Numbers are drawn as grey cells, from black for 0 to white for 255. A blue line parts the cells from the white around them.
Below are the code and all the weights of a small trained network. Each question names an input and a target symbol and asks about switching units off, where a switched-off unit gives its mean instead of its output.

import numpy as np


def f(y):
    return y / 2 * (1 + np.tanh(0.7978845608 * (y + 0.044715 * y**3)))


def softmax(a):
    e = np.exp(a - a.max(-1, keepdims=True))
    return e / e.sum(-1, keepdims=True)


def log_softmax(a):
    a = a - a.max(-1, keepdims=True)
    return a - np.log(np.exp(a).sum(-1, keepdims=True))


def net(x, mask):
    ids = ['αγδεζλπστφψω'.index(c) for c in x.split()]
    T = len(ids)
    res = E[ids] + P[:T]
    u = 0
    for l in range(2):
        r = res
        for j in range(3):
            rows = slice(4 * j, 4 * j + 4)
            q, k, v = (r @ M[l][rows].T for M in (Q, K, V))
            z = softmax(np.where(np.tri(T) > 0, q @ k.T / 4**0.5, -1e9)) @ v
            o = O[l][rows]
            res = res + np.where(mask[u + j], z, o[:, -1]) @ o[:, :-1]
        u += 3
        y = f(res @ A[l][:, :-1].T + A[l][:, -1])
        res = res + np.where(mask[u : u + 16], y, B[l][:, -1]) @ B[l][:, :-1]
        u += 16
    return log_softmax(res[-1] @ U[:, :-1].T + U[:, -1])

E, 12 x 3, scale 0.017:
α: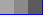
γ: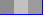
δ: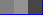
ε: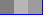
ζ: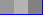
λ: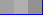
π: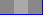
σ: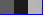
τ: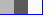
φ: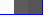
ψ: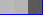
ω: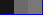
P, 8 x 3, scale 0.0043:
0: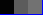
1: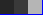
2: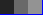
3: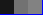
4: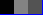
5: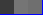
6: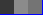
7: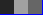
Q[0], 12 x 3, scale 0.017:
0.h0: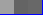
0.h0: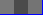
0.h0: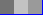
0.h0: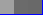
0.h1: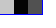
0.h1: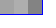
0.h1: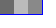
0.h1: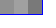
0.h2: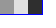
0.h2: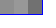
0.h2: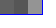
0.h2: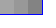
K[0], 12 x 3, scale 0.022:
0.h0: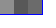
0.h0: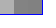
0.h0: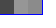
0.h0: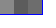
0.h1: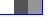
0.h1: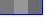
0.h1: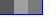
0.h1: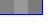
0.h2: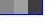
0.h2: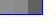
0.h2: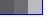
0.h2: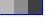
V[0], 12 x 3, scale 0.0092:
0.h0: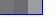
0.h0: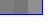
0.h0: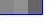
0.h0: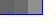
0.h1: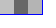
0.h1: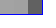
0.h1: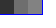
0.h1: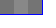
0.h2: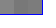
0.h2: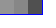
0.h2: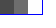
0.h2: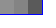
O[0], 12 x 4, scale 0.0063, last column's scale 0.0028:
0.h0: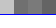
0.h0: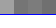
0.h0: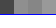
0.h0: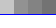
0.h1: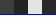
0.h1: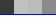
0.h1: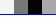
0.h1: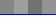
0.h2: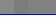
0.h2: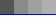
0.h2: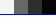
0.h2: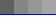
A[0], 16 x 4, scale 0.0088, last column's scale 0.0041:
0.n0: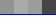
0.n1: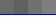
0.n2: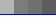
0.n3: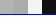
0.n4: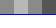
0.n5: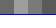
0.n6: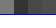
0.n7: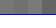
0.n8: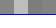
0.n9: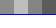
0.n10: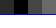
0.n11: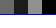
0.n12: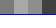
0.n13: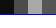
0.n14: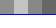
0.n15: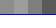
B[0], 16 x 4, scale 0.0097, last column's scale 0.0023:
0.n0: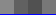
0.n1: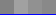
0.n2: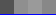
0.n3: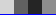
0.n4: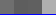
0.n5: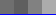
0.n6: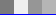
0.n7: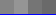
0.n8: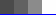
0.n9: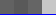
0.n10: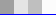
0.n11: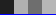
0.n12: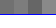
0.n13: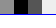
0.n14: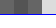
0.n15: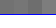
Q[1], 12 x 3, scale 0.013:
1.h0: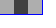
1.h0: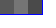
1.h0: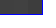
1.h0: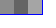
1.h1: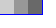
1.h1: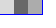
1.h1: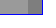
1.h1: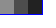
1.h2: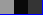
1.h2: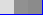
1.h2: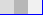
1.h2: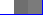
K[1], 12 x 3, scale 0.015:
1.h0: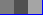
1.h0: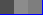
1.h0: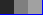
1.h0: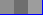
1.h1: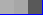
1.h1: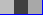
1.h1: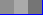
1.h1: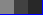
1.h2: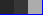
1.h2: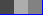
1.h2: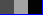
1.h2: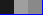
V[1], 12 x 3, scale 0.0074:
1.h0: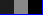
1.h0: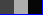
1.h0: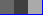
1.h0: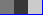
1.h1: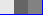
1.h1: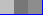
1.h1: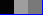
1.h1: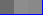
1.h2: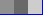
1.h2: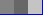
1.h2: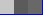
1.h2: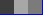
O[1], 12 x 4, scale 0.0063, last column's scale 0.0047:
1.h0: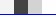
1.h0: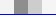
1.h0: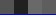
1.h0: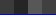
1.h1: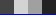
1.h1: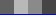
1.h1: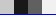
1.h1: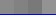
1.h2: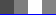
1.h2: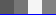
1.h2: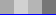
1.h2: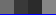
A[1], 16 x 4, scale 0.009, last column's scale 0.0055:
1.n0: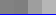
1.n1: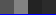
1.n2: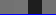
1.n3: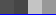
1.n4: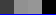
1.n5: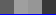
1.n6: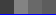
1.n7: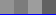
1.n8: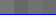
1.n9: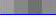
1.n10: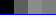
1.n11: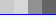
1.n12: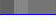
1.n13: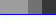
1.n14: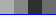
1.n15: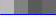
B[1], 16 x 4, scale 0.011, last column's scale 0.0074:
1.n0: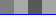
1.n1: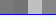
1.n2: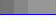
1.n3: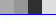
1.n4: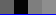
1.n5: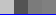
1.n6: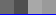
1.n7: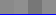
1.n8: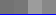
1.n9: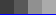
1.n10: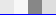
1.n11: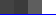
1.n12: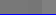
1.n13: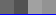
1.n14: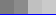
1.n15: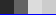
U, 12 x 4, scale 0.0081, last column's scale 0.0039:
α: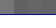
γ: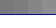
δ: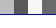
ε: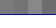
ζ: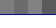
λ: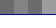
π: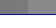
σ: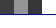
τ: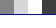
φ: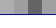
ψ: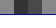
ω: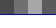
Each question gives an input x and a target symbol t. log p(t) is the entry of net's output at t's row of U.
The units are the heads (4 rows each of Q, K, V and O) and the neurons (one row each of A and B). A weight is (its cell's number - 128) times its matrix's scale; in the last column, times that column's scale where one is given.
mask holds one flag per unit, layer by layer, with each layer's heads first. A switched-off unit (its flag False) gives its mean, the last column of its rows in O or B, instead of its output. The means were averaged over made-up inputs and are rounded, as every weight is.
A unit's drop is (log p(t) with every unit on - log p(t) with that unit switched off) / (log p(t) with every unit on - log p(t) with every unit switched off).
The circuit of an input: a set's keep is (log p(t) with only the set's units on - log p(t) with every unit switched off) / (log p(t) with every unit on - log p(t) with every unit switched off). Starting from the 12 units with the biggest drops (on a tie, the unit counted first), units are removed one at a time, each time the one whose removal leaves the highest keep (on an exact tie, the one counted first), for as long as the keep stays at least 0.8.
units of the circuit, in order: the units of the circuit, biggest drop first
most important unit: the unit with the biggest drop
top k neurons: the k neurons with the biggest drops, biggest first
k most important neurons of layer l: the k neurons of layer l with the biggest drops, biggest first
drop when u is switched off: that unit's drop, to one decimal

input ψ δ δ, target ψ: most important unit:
0.h2
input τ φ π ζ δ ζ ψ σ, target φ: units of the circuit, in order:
(1.n10; 1.n3; 1.h0)
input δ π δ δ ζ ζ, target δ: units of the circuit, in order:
(1.h0; 1.n3)
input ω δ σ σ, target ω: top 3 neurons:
(1.n11; 0.n11; 1.n15)
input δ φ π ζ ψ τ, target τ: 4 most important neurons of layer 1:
(1.n10; 1.n1; 1.n11; 1.n2)
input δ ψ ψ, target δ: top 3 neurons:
(1.n11; 1.n3; 0.n10)
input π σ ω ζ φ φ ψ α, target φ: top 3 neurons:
(1.n10; 0.n13; 1.n3)
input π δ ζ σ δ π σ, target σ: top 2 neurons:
(0.n10; 1.n11)
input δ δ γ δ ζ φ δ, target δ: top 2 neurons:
(0.n13; 1.n11)
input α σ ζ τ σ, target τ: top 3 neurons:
(1.n10; 0.n10; 1.n1)
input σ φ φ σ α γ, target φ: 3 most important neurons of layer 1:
(1.n10; 1.n3; 1.n15)
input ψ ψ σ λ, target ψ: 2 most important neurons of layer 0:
(0.n10; 0.n6)
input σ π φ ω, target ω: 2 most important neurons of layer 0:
(0.n6; 0.n10)
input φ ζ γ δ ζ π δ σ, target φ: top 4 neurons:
(1.n10; 0.n13; 1.n3; 0.n11)
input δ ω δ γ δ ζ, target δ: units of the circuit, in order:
(1.h0)
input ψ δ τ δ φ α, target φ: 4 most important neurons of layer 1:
(1.n3; 1.n10; 1.n15; 1.n11)
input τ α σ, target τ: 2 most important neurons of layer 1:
(1.n10; 1.n11)
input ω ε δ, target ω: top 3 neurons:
(1.n11; 1.n15; 1.n14)
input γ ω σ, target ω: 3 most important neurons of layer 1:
(1.n11; 1.n15; 1.n13)
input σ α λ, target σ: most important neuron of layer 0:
(0.n13)
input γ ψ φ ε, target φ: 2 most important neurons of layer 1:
(1.n3; 1.n15)
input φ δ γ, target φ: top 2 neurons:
(1.n10; 1.n3)
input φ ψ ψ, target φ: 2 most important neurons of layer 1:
(1.n10; 1.n3)
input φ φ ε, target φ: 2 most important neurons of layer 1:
(1.n10; 1.n3)
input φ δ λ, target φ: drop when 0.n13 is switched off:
0.2
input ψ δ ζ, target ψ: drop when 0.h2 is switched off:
0.5
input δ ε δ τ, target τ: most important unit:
1.h0
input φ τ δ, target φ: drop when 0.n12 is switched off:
0.0
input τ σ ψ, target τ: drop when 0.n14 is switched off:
0.1
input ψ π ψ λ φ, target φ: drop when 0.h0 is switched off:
0.1
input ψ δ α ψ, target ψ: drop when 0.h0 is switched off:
0.2
